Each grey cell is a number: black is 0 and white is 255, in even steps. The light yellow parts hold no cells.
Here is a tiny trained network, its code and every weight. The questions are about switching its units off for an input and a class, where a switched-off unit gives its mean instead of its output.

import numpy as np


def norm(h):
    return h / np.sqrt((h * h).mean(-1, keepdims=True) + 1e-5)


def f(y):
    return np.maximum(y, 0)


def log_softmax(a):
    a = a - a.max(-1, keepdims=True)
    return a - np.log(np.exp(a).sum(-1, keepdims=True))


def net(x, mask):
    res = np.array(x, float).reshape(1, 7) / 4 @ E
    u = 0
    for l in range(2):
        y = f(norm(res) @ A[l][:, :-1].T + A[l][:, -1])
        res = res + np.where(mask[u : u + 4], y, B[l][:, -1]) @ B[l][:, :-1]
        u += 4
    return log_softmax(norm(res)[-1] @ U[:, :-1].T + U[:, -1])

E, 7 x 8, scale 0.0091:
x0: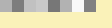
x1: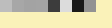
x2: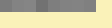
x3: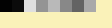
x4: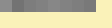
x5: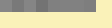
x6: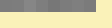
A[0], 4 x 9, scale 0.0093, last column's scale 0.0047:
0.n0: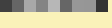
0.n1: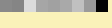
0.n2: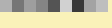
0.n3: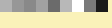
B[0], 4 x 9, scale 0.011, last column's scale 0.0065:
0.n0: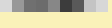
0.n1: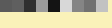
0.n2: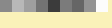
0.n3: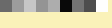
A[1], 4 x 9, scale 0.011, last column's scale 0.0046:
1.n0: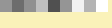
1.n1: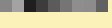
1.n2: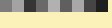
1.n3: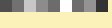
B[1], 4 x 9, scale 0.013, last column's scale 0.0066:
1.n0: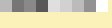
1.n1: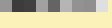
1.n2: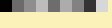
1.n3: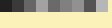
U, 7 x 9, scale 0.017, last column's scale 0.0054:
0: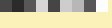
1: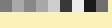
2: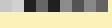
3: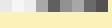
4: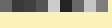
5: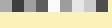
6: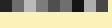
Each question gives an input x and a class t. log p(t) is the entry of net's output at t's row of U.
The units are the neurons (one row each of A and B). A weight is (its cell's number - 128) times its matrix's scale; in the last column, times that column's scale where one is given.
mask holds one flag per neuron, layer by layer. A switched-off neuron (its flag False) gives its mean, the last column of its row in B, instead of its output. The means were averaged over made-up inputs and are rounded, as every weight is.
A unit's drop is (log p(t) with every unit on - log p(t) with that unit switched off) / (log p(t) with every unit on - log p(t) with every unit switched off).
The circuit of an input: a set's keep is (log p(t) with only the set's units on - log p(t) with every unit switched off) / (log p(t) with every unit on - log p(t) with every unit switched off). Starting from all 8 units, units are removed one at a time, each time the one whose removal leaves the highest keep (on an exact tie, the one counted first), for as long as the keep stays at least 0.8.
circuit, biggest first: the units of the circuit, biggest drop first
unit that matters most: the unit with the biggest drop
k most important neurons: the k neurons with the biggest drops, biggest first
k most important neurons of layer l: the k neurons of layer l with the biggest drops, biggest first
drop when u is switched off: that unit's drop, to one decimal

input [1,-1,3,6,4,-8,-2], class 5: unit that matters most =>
0.n0
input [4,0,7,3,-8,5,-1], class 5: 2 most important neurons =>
[1.n0, 0.n0]
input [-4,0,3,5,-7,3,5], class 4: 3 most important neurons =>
[1.n2, 0.n0, 0.n2]
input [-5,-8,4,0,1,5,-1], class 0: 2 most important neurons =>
[1.n2, 0.n3]
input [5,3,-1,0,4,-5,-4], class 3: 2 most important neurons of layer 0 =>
[0.n3, 0.n2]
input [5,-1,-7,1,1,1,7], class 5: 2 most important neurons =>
[1.n0, 0.n1]
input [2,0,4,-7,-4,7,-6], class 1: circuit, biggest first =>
[0.n3, 0.n2]
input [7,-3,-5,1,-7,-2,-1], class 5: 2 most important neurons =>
[1.n0, 0.n1]
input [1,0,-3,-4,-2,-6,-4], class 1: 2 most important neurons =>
[0.n3, 0.n2]
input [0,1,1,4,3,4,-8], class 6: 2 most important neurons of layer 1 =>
[1.n0, 1.n1]
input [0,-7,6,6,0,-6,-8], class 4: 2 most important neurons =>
[0.n0, 1.n0]
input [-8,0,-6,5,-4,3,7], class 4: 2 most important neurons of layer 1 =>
[1.n2, 1.n3]
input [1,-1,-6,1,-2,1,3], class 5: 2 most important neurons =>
[1.n0, 1.n2]
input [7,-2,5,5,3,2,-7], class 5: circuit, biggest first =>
[1.n0]
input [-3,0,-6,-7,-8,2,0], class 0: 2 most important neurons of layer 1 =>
[1.n1, 1.n2]
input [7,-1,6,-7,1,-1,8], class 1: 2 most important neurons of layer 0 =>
[0.n3, 0.n2]
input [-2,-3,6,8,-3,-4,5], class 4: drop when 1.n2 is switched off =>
0.1
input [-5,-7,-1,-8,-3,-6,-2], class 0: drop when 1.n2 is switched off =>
0.1
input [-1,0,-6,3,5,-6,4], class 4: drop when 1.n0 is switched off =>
0.2
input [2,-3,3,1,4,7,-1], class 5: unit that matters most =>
0.n1
